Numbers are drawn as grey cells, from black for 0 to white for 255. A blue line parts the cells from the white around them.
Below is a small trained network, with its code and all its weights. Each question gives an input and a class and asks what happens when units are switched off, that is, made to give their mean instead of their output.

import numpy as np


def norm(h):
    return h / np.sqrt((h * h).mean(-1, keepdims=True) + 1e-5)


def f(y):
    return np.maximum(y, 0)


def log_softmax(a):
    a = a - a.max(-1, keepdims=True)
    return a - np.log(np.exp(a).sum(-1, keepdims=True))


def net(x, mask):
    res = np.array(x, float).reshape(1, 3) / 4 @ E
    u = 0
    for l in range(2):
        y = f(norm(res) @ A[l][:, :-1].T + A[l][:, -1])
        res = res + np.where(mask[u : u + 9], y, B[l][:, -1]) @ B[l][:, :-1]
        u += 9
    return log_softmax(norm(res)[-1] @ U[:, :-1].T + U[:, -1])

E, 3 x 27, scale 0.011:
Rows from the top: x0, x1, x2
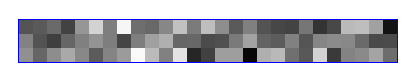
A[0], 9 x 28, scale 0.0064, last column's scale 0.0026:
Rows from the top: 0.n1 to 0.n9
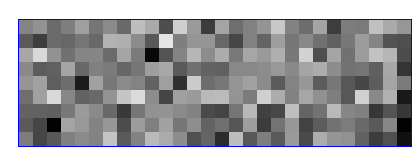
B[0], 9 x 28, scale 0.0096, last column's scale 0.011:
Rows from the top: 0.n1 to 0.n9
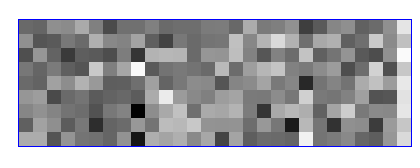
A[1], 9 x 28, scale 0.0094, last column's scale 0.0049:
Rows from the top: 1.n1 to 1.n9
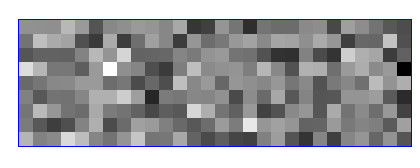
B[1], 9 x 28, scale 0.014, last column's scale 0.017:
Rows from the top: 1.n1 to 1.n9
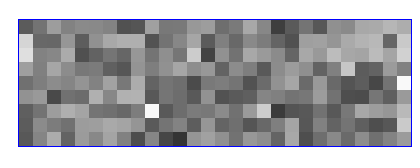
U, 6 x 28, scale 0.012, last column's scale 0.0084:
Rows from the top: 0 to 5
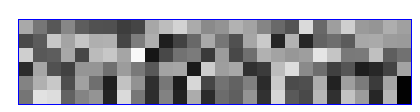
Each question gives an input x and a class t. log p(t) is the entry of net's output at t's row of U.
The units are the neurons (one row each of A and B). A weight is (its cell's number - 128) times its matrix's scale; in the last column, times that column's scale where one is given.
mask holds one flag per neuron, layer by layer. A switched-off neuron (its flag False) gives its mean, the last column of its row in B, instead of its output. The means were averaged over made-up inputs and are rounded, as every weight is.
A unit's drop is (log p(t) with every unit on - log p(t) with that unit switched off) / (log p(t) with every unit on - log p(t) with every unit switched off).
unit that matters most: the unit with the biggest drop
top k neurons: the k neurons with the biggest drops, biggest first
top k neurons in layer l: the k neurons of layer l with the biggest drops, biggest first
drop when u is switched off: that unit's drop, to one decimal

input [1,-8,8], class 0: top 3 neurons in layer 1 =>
(1.n5, 1.n8, 1.n7)
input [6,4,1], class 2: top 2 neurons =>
(1.n3, 0.n2)
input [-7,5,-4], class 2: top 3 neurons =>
(1.n2, 0.n4, 0.n3)
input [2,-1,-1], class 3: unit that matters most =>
0.n2
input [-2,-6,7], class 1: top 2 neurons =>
(0.n3, 0.n7)
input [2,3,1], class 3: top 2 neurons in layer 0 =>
(0.n2, 0.n6)
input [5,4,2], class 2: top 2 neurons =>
(0.n2, 0.n6)
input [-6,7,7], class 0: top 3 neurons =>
(0.n9, 0.n5, 1.n5)
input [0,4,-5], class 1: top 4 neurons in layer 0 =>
(0.n5, 0.n3, 0.n6, 0.n9)
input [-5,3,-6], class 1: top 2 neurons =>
(1.n7, 0.n5)
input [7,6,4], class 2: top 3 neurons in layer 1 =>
(1.n3, 1.n6, 1.n7)
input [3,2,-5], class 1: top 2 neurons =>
(1.n7, 0.n6)
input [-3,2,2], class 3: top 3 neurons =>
(0.n4, 1.n3, 0.n1)
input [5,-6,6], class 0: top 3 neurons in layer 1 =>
(1.n3, 1.n7, 1.n5)
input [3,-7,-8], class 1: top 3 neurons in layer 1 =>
(1.n7, 1.n5, 1.n2)
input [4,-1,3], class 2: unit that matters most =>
1.n3
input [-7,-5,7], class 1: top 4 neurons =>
(0.n3, 1.n1, 1.n9, 0.n7)
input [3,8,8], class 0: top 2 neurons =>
(0.n9, 0.n5)
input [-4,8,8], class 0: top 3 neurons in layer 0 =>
(0.n9, 0.n5, 0.n8)
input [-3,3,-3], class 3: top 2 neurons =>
(1.n3, 1.n5)
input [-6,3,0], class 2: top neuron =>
(1.n2)
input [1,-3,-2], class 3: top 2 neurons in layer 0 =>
(0.n8, 0.n9)
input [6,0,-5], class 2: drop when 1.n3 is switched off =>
0.9
